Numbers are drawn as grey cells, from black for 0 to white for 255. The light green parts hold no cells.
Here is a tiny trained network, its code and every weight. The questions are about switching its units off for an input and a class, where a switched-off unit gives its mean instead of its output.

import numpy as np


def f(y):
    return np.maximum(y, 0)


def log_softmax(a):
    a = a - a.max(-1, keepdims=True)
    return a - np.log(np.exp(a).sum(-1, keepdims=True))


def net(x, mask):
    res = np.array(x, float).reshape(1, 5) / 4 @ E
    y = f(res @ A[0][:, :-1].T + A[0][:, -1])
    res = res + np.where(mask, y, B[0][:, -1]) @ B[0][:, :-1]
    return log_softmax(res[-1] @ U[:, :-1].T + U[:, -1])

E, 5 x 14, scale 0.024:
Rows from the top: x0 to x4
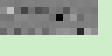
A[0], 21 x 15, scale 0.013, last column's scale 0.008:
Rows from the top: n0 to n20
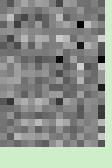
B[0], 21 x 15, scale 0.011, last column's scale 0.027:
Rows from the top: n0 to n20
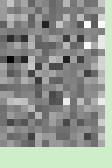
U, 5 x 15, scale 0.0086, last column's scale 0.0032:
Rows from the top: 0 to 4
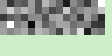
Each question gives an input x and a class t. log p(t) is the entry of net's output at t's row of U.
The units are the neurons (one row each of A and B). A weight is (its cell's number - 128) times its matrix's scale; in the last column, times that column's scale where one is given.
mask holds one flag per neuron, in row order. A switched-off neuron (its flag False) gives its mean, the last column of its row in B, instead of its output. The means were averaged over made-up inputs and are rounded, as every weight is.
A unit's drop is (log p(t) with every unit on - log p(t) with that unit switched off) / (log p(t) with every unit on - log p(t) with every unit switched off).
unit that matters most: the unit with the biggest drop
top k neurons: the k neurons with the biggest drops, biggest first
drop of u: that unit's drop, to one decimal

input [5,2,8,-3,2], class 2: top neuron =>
n8
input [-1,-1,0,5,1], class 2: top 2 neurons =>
n14, n2
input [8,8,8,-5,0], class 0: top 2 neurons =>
n3, n6
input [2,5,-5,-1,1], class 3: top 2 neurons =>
n6, n14
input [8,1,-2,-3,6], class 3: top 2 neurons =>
n8, n5
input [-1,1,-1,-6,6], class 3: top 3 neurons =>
n8, n5, n3
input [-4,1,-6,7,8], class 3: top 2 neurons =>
n8, n2
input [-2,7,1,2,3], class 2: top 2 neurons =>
n8, n14
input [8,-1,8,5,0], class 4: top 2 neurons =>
n14, n3
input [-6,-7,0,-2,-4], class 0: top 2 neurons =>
n5, n17
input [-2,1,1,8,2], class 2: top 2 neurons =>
n14, n2
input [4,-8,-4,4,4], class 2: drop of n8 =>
0.0
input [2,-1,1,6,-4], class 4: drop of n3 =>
0.2
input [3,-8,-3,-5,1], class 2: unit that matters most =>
n9
